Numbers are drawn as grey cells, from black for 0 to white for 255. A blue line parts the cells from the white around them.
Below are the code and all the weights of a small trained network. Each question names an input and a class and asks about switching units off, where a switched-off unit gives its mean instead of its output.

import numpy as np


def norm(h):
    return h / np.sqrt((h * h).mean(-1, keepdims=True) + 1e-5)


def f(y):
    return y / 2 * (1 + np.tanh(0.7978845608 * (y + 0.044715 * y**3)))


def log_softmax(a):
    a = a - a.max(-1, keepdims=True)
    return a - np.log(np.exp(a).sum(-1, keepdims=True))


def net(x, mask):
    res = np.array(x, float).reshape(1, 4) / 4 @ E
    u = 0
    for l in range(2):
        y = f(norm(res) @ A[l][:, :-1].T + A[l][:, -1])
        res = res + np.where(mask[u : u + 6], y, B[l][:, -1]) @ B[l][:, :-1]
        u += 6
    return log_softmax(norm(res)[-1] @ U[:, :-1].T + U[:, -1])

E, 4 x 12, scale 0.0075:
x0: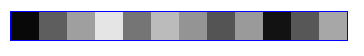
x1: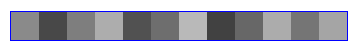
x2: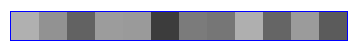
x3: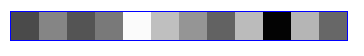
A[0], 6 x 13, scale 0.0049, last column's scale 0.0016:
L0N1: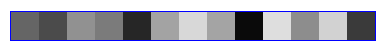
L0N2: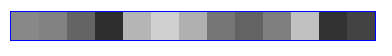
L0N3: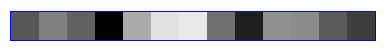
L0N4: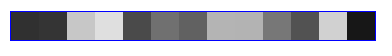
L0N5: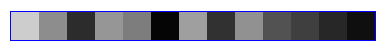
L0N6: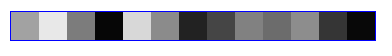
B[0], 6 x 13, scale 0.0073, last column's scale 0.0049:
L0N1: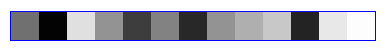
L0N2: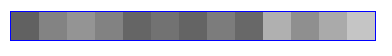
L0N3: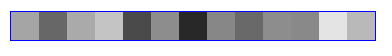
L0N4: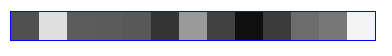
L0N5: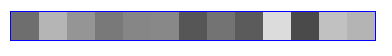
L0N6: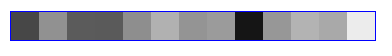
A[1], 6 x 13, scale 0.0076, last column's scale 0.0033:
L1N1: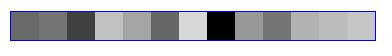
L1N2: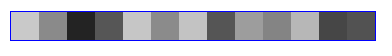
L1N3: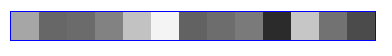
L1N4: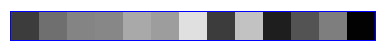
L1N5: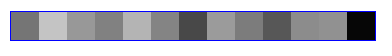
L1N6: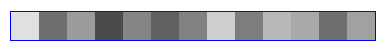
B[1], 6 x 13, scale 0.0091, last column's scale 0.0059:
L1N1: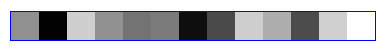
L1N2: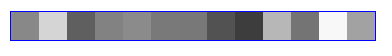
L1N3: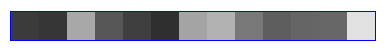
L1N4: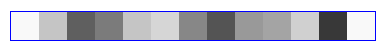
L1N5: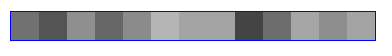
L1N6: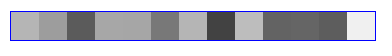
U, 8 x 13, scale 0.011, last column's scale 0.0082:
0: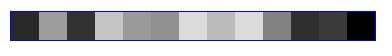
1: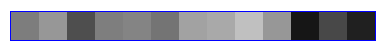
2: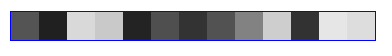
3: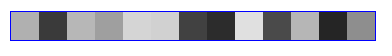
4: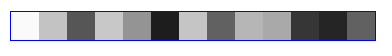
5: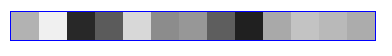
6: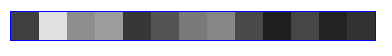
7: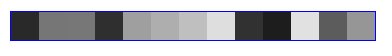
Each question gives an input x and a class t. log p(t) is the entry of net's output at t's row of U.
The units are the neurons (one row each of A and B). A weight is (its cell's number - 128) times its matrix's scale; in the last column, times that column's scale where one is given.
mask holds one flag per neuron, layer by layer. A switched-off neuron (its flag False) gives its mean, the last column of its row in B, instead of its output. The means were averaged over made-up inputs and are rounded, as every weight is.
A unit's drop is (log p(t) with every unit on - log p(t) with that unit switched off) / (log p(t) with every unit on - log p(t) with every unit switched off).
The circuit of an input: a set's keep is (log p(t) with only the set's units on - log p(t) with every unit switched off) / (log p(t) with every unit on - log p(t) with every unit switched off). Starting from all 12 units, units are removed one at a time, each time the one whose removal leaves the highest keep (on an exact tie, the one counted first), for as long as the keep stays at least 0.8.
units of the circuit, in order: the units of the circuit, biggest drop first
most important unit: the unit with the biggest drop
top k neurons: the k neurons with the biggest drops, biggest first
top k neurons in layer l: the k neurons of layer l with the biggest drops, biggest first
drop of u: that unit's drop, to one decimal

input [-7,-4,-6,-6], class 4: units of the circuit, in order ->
(L1N6)
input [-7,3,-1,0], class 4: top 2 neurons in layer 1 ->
(L1N6; L1N1)
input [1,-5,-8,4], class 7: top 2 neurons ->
(L1N1; L0N1)
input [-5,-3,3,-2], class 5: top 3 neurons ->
(L0N1; L0N6; L1N2)
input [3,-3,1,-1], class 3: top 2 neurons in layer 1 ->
(L1N2; L1N4)
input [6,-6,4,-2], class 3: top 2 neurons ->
(L1N4; L0N6)
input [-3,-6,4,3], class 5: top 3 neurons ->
(L1N2; L0N1; L0N3)
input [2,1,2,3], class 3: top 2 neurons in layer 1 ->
(L1N4; L1N1)
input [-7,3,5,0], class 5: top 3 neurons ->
(L0N1; L1N2; L1N1)
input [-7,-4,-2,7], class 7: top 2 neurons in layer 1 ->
(L1N3; L1N4)
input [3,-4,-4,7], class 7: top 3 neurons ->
(L1N3; L1N5; L1N6)
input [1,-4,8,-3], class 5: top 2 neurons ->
(L1N1; L0N1)
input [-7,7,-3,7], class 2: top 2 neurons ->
(L1N4; L0N3)
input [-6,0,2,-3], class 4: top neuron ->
(L1N6)
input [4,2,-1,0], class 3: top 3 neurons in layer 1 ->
(L1N4; L1N3; L1N2)
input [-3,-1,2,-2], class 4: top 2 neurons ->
(L1N6; L0N4)
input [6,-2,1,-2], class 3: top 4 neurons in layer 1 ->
(L1N4; L1N1; L1N3; L1N2)
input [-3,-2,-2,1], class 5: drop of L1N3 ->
0.2
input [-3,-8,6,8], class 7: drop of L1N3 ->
0.3
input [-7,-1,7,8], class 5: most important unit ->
L1N2
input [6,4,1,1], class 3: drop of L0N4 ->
0.0
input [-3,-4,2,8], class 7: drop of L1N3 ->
0.1
